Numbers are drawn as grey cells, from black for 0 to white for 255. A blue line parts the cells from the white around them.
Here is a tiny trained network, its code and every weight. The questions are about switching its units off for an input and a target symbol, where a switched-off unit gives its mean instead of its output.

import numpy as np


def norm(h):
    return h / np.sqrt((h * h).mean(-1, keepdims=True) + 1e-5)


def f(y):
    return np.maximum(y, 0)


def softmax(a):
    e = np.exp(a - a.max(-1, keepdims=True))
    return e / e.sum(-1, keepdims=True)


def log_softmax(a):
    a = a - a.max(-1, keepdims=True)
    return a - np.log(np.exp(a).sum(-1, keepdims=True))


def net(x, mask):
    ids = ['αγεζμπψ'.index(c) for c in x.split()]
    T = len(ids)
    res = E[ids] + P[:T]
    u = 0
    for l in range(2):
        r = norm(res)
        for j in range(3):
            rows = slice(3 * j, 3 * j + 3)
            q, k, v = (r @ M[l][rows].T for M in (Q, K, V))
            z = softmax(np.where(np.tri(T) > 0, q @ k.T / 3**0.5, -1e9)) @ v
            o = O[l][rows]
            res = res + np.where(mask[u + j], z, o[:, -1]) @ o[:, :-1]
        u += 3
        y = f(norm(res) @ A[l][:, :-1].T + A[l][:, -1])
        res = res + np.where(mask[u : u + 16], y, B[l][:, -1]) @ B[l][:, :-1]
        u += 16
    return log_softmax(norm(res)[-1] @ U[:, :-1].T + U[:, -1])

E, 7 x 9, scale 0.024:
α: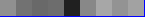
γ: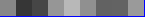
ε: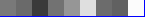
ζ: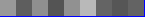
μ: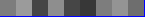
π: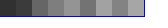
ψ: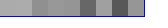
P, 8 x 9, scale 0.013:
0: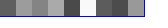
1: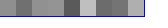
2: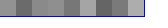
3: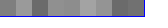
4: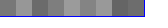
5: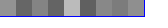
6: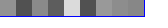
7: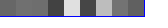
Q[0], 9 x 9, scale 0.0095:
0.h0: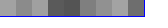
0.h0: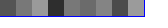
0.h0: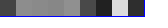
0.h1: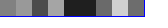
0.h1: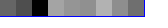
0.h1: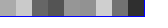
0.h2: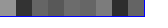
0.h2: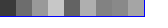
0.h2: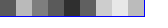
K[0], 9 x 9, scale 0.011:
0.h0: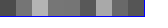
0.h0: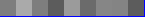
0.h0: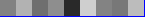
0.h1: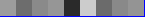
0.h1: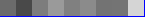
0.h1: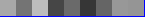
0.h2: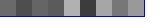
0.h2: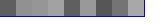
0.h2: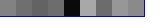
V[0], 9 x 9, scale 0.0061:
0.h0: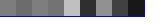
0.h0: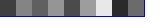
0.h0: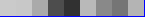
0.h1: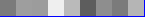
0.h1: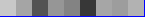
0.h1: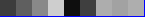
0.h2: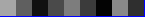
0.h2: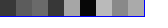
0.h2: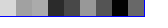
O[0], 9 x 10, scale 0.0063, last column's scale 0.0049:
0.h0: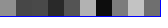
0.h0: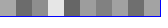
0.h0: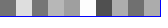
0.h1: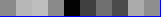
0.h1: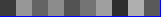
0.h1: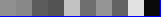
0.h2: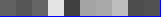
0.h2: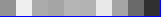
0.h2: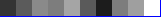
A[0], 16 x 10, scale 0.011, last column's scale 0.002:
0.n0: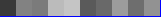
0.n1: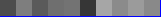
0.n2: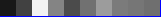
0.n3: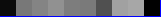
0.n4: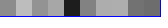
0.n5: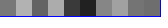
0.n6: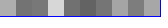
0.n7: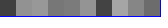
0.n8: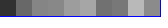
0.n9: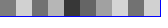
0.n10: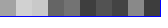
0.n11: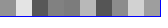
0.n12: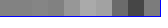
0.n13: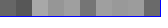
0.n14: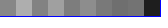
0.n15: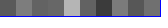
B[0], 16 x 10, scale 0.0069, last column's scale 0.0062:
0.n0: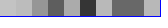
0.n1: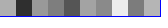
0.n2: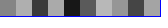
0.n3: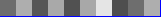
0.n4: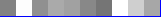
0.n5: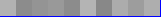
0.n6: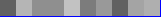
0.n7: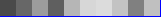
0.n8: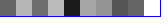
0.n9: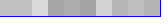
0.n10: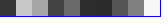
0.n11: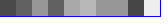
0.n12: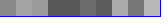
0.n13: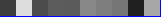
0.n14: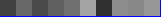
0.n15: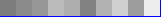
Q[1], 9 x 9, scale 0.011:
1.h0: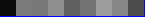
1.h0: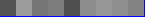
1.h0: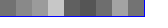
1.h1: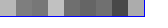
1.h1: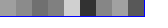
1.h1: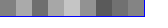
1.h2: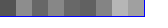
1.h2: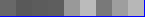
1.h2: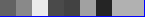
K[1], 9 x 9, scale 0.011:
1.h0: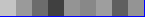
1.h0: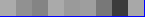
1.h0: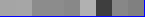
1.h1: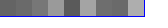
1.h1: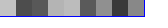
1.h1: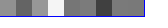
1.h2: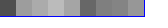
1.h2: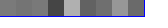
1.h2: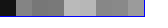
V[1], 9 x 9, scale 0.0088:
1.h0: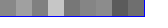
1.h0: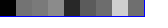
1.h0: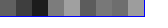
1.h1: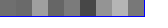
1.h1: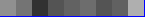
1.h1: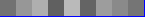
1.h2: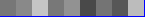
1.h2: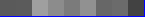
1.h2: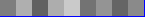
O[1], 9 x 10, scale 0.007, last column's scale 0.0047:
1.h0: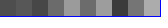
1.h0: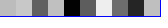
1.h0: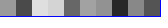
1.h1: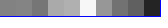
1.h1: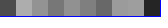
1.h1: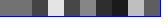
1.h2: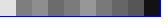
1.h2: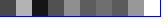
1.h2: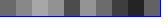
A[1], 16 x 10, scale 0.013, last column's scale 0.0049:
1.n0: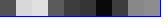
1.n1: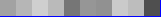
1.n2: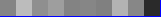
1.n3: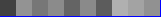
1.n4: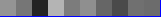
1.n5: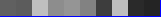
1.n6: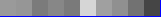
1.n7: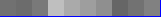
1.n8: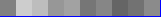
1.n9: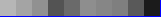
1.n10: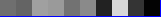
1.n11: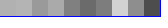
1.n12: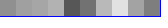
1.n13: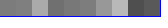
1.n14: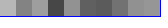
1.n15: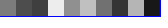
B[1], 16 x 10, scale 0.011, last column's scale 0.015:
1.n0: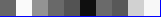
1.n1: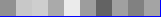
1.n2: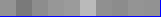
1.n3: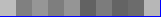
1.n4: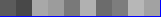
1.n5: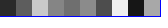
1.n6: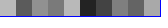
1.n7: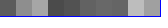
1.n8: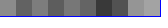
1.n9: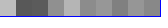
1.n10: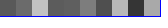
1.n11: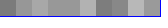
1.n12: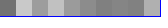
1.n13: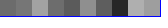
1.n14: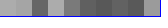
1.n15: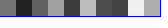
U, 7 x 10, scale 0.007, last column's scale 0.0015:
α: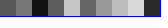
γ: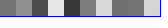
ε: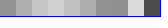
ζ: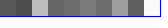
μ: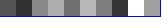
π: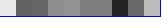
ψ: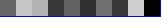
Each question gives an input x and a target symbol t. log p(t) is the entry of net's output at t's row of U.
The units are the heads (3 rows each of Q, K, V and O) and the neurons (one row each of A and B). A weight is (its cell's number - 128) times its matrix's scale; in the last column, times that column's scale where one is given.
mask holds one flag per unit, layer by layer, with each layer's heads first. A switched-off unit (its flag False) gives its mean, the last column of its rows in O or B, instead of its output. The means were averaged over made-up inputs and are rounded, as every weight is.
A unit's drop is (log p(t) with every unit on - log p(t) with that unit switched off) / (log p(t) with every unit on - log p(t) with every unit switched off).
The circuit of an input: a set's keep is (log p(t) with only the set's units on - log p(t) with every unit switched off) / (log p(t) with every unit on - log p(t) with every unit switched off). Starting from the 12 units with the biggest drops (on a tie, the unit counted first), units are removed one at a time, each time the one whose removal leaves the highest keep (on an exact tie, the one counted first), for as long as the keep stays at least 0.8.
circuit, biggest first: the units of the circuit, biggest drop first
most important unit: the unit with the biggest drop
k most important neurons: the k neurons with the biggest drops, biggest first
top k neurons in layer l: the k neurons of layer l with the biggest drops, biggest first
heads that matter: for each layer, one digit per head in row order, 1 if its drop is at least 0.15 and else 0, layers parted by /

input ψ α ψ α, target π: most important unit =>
0.h1
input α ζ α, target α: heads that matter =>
111 / 001
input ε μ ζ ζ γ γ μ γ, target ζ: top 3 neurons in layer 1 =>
[1.n0; 1.n5; 1.n15]
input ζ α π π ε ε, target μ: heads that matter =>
100 / 000
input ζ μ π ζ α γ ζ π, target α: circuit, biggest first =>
[1.h0; 1.n0; 0.h2]
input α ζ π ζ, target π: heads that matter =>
001 / 000
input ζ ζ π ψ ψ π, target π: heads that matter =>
011 / 001
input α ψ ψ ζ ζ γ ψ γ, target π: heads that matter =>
001 / 001
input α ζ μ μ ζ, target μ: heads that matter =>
010 / 000
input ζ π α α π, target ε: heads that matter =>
111 / 001
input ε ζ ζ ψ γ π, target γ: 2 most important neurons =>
[0.n2; 1.n0]
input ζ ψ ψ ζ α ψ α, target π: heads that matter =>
110 / 001
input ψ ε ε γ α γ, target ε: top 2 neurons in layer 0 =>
[0.n11; 0.n7]
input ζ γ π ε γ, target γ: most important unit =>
1.h1
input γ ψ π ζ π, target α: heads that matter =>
011 / 100
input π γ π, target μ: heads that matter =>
011 / 100
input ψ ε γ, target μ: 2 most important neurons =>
[0.n10; 1.n0]
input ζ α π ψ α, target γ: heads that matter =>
110 / 100
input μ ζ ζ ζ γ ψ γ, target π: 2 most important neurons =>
[1.n0; 0.n11]
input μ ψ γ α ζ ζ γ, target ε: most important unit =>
1.h2
